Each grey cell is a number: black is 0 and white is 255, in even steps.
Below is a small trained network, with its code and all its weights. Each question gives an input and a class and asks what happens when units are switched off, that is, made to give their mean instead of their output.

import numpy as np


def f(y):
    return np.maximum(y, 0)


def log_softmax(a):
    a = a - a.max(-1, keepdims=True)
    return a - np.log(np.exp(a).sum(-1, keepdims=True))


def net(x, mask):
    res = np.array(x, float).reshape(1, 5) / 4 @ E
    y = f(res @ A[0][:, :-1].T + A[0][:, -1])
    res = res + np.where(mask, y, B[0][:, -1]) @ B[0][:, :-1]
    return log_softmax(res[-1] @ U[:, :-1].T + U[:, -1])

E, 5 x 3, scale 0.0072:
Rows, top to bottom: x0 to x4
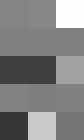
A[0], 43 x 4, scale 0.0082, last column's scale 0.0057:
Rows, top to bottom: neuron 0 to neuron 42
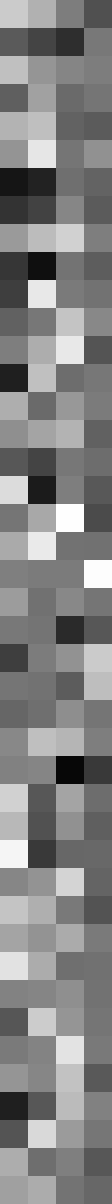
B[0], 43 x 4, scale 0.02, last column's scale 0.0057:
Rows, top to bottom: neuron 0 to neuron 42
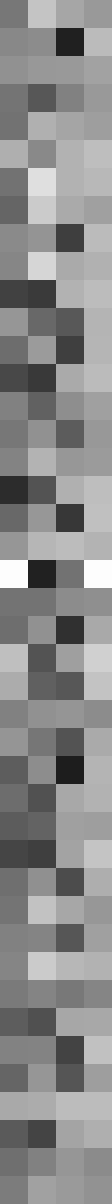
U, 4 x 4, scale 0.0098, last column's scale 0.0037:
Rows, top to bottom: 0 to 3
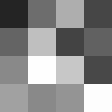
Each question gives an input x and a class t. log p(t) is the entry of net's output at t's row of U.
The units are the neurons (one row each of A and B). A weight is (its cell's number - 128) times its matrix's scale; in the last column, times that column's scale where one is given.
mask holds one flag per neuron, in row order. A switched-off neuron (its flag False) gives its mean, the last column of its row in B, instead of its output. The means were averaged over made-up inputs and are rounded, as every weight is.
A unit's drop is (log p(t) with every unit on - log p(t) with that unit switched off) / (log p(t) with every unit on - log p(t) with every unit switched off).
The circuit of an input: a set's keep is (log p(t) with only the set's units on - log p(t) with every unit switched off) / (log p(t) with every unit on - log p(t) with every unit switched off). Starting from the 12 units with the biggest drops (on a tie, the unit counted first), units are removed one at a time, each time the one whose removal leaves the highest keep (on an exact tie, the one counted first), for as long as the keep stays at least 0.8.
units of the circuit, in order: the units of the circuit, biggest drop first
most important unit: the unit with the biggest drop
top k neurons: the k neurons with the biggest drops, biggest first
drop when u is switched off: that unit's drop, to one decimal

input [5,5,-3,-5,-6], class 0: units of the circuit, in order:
(neuron 17; neuron 30)
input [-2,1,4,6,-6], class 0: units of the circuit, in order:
(neuron 17)
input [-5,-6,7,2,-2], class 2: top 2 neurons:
(neuron 6; neuron 9)
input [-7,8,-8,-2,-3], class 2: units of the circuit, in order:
(neuron 34; neuron 19)
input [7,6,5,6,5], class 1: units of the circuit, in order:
(neuron 18; neuron 12)
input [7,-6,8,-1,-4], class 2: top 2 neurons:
(neuron 39; neuron 9)
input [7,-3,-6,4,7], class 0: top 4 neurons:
(neuron 10; neuron 40; neuron 36; neuron 13)
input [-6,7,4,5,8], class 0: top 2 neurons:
(neuron 13; neuron 10)
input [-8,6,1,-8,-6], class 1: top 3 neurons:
(neuron 1; neuron 27; neuron 22)
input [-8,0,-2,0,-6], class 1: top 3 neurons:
(neuron 27; neuron 1; neuron 22)
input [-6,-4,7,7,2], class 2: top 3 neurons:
(neuron 6; neuron 9; neuron 7)
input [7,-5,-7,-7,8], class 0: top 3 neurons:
(neuron 10; neuron 40; neuron 36)
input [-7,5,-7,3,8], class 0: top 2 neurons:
(neuron 10; neuron 13)
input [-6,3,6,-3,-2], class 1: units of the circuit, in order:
(neuron 1)
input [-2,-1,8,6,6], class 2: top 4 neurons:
(neuron 6; neuron 39; neuron 9; neuron 7)
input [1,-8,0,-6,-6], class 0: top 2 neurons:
(neuron 17; neuron 30)
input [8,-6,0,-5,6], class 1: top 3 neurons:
(neuron 18; neuron 12; neuron 8)
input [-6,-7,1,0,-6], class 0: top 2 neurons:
(neuron 30; neuron 17)
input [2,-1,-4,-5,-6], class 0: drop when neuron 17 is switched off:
0.2
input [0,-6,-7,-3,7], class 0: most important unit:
neuron 10
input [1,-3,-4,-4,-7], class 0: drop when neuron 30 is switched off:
0.1
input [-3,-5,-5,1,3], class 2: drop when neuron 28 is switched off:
0.1
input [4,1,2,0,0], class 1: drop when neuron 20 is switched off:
0.0
